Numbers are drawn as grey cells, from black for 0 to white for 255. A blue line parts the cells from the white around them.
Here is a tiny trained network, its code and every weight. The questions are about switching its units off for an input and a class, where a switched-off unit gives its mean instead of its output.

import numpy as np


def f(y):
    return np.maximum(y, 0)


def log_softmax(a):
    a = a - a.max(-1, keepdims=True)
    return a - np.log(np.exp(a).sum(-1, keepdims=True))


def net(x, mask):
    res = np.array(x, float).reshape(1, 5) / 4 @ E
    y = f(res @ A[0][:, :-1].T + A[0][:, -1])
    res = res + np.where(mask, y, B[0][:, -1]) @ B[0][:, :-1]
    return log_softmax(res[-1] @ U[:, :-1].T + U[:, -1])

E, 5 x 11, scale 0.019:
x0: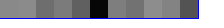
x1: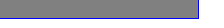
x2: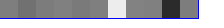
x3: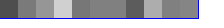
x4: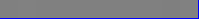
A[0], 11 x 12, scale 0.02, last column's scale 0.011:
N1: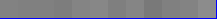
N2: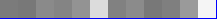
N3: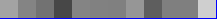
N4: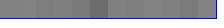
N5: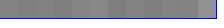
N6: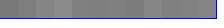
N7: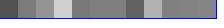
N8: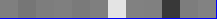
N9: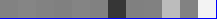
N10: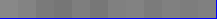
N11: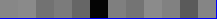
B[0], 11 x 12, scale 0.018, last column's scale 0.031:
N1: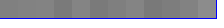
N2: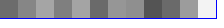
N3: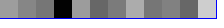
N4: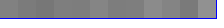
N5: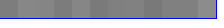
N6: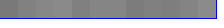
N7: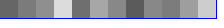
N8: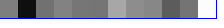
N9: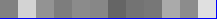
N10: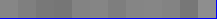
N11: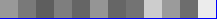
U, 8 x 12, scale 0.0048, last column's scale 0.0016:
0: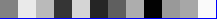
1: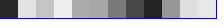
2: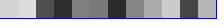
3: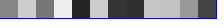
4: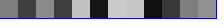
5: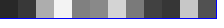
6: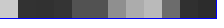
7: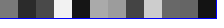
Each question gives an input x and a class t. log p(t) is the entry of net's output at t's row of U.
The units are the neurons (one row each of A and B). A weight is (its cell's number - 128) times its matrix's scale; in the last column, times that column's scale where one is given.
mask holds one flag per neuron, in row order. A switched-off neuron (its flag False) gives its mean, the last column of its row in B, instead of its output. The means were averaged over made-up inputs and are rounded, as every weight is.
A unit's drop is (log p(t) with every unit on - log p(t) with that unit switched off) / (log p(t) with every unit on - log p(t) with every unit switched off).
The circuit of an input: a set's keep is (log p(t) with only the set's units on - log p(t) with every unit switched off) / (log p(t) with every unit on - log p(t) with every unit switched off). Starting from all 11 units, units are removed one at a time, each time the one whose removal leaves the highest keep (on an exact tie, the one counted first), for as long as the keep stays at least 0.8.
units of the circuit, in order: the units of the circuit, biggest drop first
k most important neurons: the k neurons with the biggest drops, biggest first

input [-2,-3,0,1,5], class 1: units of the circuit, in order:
(N8, N3)
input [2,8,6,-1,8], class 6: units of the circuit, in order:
(N2)
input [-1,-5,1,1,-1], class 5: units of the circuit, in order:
(N3, N11)
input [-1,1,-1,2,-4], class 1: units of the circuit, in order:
(N8, N3)
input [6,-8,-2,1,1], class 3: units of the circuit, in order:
(N3, N8)
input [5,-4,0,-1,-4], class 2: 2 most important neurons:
(N8, N7)
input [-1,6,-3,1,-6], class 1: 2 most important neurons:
(N3, N11)
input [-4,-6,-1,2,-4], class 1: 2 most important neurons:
(N8, N3)
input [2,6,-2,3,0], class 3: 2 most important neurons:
(N8, N2)
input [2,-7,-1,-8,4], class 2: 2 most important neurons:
(N8, N2)
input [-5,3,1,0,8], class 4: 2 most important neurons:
(N7, N9)
